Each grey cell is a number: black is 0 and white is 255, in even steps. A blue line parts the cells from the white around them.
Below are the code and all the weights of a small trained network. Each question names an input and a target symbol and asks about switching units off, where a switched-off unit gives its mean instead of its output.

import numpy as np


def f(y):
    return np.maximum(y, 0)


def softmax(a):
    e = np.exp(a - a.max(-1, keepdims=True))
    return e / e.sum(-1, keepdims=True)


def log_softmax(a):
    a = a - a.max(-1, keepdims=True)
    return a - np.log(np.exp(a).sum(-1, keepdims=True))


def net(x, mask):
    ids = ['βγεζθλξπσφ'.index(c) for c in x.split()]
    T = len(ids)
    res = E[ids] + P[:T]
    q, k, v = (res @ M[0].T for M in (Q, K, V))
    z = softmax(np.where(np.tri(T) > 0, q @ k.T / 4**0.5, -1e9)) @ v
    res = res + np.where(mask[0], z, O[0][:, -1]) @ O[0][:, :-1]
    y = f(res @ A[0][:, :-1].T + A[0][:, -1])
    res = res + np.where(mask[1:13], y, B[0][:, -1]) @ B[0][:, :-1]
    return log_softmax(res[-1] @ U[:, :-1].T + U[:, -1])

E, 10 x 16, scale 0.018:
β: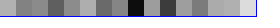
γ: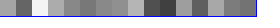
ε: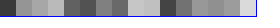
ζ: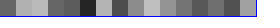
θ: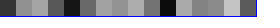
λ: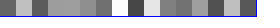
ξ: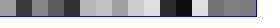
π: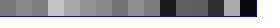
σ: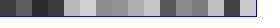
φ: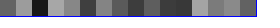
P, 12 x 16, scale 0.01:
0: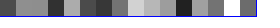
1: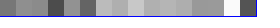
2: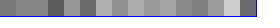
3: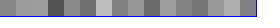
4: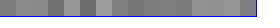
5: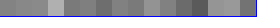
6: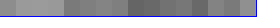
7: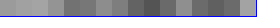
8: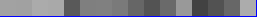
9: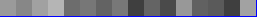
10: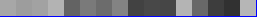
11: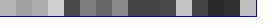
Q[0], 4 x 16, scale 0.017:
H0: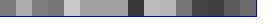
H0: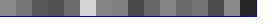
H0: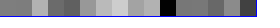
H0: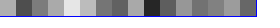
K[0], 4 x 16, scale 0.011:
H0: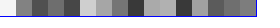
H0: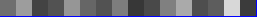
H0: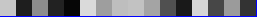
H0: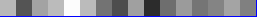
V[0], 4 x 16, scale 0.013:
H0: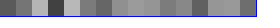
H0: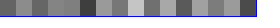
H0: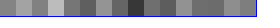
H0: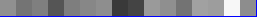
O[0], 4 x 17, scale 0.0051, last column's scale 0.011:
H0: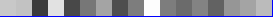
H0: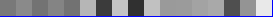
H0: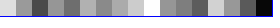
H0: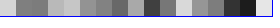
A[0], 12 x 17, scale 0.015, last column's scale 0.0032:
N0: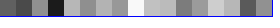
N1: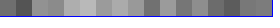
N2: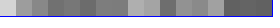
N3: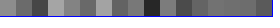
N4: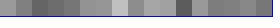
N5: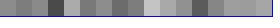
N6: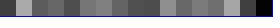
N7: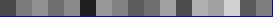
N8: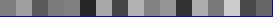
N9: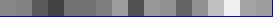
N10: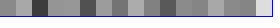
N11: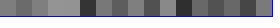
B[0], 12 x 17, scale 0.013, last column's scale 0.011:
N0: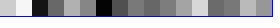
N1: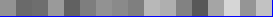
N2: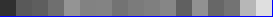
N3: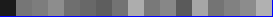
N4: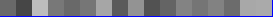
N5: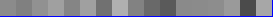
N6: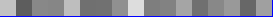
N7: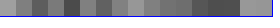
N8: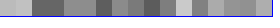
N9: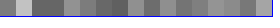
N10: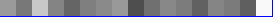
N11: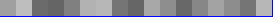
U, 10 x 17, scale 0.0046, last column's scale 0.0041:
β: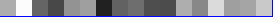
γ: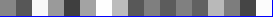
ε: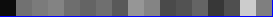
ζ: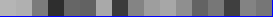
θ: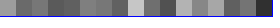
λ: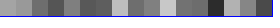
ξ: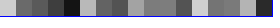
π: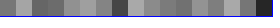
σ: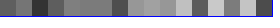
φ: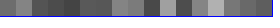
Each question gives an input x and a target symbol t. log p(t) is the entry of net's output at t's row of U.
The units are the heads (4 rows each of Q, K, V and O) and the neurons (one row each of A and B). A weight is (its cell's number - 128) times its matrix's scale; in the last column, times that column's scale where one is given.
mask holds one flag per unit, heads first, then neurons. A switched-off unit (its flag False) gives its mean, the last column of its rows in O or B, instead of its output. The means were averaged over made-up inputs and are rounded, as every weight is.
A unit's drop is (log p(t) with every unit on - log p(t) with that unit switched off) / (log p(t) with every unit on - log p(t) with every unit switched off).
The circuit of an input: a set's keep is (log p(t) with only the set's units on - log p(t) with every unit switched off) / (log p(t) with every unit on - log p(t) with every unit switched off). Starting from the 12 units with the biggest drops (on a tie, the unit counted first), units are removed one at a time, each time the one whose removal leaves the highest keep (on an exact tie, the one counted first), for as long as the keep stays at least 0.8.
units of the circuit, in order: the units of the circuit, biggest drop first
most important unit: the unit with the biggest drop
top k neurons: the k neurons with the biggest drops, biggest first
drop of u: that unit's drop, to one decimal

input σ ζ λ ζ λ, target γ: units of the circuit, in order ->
(H0 N4)
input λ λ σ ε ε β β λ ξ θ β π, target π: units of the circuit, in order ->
(N11 N3 H0 N6)
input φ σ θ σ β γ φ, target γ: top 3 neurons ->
(N10 N0 N9)
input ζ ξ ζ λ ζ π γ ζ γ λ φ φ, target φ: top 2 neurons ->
(N3 N9)
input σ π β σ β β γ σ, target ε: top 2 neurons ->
(N3 N11)
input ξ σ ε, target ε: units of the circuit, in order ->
(H0 N8)
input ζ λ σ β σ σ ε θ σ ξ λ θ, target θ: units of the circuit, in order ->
(N6 H0)
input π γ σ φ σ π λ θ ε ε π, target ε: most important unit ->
N2
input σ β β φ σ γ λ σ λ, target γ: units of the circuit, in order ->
(N4 H0)
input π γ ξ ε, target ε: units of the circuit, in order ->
(H0 N7)
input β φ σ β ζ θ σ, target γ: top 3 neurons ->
(N10 N2 N0)
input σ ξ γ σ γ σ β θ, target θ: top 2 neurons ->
(N6 N10)
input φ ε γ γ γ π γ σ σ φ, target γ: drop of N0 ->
0.3
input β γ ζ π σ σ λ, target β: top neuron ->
(N9)
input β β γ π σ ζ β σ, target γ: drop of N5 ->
0.1
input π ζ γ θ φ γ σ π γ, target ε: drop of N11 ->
0.2
